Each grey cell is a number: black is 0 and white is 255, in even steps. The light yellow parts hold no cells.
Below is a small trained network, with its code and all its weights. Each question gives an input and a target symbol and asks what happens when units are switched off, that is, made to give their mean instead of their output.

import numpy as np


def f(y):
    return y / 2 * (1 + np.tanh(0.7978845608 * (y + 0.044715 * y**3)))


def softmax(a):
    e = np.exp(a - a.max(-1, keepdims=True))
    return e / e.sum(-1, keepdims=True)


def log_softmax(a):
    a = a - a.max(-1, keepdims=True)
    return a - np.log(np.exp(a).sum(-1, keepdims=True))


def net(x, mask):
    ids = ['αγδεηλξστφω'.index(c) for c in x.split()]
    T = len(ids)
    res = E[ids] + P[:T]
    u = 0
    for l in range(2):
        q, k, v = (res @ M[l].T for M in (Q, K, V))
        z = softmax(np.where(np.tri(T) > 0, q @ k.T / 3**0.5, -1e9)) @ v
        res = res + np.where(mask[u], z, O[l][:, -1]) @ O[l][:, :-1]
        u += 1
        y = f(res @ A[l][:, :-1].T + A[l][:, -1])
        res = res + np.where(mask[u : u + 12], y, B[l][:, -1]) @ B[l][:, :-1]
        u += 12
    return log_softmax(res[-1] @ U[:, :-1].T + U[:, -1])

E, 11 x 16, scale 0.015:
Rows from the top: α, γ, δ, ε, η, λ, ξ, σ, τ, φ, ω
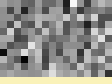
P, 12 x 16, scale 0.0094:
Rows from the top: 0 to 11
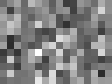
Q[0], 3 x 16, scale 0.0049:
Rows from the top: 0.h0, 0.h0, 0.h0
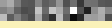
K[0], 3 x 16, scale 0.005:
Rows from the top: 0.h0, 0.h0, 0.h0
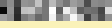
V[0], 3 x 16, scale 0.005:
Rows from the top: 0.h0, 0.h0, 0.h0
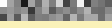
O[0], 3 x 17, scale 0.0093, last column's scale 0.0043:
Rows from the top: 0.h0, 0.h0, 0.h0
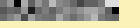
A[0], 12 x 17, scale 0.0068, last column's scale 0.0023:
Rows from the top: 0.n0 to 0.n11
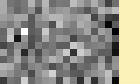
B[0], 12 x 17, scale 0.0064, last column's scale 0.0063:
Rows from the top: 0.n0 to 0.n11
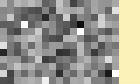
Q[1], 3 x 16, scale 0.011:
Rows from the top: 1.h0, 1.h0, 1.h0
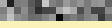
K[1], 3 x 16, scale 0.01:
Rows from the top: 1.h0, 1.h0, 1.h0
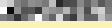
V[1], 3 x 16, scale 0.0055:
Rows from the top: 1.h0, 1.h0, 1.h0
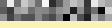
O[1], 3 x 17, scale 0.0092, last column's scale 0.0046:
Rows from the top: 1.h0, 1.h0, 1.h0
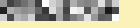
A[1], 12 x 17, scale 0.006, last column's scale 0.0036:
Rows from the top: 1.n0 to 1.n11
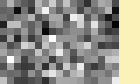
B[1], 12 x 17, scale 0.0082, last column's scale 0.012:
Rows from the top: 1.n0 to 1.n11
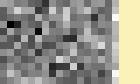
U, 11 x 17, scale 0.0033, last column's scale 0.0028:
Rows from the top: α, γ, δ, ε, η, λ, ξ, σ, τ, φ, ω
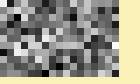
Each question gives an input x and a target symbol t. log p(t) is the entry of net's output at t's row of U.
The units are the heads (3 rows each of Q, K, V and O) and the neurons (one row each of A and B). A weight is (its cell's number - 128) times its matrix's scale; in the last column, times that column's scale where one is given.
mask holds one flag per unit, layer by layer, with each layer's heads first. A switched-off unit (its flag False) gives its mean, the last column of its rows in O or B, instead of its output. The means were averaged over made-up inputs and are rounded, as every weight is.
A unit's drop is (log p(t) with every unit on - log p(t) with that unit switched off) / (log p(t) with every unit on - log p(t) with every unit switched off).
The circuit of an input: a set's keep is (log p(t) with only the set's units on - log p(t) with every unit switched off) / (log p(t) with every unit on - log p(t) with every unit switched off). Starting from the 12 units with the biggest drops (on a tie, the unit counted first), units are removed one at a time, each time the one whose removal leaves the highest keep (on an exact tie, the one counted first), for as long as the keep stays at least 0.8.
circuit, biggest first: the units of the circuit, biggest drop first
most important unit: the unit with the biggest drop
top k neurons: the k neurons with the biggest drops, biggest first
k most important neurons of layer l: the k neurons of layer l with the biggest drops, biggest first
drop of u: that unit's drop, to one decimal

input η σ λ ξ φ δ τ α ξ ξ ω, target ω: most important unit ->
0.h0
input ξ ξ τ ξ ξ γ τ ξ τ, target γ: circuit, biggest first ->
1.h0; 1.n4
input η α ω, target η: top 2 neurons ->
1.n10; 1.n6
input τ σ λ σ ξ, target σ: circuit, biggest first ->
0.h0; 0.n3; 0.n7
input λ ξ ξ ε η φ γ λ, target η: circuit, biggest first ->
1.h0; 1.n10
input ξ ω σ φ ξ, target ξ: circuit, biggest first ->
0.h0; 1.h0; 1.n5
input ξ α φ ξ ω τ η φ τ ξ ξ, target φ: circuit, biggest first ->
1.h0; 1.n9
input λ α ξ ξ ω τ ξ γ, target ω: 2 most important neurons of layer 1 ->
1.n1; 1.n0
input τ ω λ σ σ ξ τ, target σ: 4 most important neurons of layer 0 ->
0.n3; 0.n7; 0.n9; 0.n1
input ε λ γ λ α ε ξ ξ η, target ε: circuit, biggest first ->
1.h0; 1.n3; 1.n2
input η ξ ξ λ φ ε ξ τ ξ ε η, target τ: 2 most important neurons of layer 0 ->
0.n10; 0.n5
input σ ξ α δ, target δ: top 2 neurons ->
0.n3; 1.n5
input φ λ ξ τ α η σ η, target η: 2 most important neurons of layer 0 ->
0.n11; 0.n10
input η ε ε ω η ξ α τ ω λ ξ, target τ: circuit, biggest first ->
1.h0
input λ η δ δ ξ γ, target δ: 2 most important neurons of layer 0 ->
0.n10; 0.n5
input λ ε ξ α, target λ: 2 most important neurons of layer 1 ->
1.n1; 1.n6
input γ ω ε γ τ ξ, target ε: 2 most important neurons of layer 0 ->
0.n10; 0.n1
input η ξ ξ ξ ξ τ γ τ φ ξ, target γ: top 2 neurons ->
0.n10; 1.n4
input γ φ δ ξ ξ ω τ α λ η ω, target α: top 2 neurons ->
0.n10; 1.n6
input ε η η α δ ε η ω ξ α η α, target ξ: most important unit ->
0.n10
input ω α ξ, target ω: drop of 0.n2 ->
0.1
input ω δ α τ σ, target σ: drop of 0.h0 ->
-0.1
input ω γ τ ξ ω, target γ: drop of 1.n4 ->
0.2
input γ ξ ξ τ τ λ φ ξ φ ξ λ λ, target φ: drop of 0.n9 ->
0.0
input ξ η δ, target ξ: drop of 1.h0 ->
0.5
